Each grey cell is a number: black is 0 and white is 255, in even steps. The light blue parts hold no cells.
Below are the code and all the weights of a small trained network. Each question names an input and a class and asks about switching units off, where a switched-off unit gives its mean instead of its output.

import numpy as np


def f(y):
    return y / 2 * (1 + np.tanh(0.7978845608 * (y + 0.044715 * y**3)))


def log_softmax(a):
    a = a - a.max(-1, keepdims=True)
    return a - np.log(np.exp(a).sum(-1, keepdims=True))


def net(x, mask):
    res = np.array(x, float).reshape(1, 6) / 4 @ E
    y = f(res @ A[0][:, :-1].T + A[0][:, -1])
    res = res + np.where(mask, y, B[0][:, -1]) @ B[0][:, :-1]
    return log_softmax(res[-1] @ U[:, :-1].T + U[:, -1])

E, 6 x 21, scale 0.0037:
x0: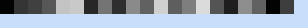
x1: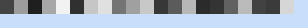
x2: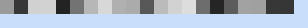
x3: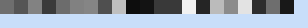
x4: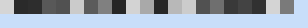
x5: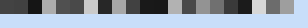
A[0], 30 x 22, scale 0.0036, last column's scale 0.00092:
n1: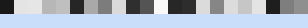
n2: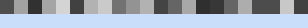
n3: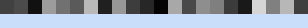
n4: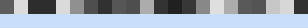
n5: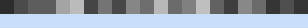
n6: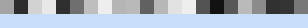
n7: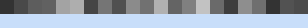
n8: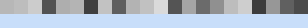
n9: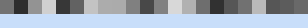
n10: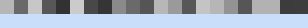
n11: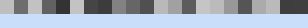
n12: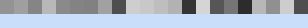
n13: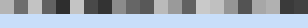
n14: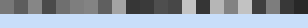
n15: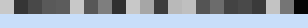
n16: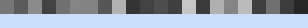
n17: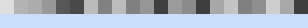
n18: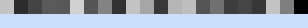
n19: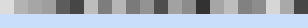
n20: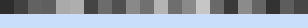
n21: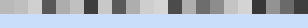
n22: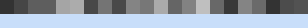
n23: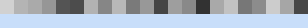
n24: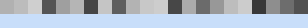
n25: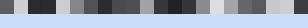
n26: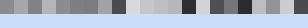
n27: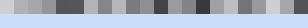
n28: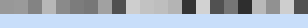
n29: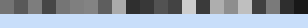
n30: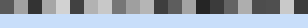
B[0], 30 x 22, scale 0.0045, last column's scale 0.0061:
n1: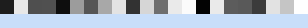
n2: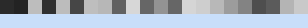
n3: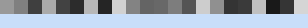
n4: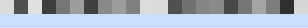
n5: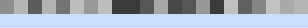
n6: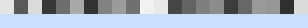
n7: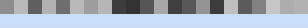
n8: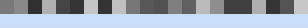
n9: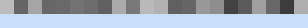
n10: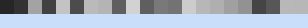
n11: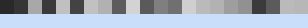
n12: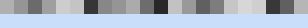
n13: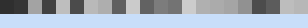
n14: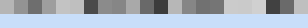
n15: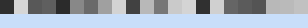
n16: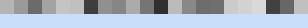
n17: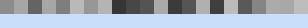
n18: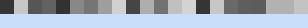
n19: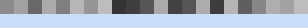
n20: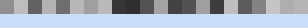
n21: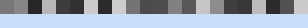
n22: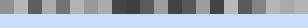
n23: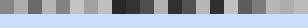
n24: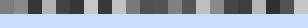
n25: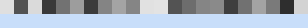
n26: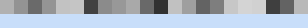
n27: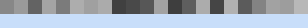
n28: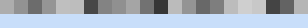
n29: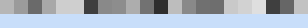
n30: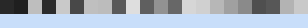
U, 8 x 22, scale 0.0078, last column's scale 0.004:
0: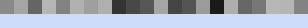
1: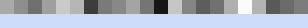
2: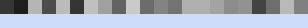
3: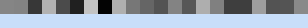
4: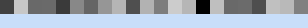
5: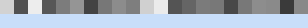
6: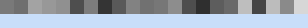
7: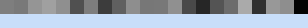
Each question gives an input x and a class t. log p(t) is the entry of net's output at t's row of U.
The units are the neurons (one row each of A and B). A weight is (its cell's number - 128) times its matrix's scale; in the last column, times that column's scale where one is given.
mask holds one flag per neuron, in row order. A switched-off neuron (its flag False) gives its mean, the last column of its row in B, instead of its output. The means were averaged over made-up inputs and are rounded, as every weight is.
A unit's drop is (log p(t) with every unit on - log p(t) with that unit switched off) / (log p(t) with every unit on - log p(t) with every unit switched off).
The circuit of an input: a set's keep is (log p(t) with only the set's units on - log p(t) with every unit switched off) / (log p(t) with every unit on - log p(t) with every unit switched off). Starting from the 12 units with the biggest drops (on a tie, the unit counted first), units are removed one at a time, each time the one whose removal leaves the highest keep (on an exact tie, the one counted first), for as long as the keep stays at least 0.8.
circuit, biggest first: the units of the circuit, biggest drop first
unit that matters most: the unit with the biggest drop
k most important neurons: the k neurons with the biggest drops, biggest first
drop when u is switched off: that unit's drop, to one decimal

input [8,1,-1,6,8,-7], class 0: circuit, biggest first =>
[n20]
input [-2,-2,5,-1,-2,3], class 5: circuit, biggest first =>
[n6, n9]
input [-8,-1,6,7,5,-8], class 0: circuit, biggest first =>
[n23, n17]
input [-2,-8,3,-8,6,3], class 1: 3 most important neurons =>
[n12, n26, n28]
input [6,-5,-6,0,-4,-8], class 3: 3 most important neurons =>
[n21, n8, n24]
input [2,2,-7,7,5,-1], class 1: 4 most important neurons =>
[n29, n16, n14, n6]
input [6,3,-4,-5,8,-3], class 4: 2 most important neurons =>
[n15, n18]
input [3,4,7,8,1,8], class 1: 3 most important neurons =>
[n29, n16, n14]
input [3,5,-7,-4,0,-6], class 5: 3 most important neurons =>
[n4, n25, n3]
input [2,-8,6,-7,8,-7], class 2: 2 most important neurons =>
[n11, n10]
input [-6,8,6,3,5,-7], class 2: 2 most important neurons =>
[n30, n2]
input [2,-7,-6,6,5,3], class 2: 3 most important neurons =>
[n11, n10, n13]
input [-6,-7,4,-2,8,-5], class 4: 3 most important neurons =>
[n15, n18, n30]
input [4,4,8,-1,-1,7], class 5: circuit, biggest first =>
[n6]
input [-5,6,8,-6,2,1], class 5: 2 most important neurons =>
[n6, n9]
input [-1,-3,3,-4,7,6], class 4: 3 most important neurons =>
[n15, n18, n21]
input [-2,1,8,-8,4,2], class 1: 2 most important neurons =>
[n12, n26]
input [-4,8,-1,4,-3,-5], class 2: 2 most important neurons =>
[n30, n2]
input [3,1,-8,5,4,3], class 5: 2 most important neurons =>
[n25, n4]
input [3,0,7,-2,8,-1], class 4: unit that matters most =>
n15
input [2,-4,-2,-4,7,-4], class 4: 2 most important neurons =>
[n15, n18]
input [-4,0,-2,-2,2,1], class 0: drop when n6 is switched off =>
0.2
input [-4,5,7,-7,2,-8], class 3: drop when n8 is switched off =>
0.5
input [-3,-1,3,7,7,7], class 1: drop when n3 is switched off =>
-0.1
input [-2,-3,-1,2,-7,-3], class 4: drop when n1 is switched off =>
0.9
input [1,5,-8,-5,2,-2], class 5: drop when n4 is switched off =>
0.4
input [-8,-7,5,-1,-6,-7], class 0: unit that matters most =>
n23
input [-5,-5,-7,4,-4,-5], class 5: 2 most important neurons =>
[n4, n25]
